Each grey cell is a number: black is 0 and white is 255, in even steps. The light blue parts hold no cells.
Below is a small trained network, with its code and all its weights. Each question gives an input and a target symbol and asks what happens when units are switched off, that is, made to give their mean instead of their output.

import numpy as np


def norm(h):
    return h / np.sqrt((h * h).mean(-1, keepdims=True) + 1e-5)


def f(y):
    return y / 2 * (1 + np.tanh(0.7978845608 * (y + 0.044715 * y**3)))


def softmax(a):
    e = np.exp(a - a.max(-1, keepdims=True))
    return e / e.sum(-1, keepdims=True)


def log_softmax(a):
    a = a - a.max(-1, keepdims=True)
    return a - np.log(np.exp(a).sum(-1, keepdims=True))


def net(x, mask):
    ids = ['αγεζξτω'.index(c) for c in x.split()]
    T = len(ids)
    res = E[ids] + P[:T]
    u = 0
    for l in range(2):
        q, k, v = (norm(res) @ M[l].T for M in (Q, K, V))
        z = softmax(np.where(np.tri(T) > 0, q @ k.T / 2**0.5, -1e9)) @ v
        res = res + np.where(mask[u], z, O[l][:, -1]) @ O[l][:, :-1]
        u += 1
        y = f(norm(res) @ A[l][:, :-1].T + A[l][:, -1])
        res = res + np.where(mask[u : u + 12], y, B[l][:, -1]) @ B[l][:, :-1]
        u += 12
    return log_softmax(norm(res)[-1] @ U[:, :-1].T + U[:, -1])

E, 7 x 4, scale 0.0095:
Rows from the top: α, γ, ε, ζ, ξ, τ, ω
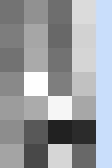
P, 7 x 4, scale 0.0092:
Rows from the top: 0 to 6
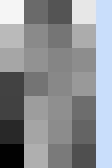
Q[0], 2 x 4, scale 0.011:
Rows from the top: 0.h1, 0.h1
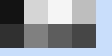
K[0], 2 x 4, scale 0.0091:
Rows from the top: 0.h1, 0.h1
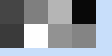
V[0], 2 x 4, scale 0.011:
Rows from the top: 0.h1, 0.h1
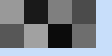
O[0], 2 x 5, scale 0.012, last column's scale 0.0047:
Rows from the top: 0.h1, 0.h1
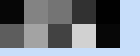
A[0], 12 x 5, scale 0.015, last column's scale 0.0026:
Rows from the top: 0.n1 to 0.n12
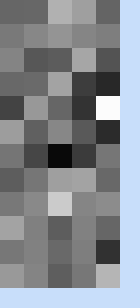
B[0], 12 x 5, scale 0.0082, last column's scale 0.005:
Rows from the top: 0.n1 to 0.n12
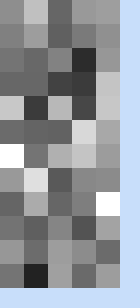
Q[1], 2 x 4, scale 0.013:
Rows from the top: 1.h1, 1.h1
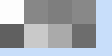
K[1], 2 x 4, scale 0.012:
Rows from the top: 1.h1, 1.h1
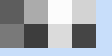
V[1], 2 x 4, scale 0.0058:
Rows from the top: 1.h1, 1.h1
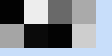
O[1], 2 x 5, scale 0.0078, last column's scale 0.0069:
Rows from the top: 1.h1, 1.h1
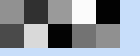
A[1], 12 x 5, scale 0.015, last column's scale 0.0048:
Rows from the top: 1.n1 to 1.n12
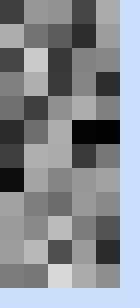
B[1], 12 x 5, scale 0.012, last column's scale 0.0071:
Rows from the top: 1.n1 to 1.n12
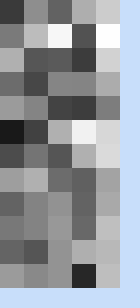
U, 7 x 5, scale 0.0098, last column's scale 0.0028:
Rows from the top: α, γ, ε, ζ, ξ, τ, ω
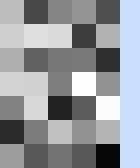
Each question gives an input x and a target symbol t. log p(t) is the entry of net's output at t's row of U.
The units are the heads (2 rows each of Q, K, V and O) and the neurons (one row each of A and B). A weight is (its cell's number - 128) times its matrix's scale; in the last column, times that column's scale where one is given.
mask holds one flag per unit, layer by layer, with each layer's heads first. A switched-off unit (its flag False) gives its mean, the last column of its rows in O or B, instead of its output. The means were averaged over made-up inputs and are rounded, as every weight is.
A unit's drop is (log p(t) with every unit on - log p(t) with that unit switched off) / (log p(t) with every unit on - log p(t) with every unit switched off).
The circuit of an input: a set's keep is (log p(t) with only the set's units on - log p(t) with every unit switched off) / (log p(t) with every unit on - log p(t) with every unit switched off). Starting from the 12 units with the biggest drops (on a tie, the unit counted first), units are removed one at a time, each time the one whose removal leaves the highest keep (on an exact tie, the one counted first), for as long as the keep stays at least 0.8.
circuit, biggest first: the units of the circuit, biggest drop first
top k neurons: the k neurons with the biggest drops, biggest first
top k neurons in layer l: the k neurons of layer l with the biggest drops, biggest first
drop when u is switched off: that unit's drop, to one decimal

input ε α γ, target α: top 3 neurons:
(0.n5; 1.n11; 1.n4)
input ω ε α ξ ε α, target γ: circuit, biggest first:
(0.h1; 1.n6)
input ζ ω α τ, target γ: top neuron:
(1.n2)
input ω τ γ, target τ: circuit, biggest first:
(0.h1; 1.n6)
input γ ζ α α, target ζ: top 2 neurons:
(0.n4; 1.n12)
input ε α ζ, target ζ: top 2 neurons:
(1.n2; 0.n5)
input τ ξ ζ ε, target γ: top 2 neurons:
(1.n12; 1.n6)
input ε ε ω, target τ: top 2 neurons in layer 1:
(1.n6; 1.n2)
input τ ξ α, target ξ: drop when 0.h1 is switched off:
0.9
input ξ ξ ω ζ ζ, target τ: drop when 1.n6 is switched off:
0.2
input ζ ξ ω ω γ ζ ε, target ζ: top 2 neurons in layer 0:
(0.n4; 0.n9)
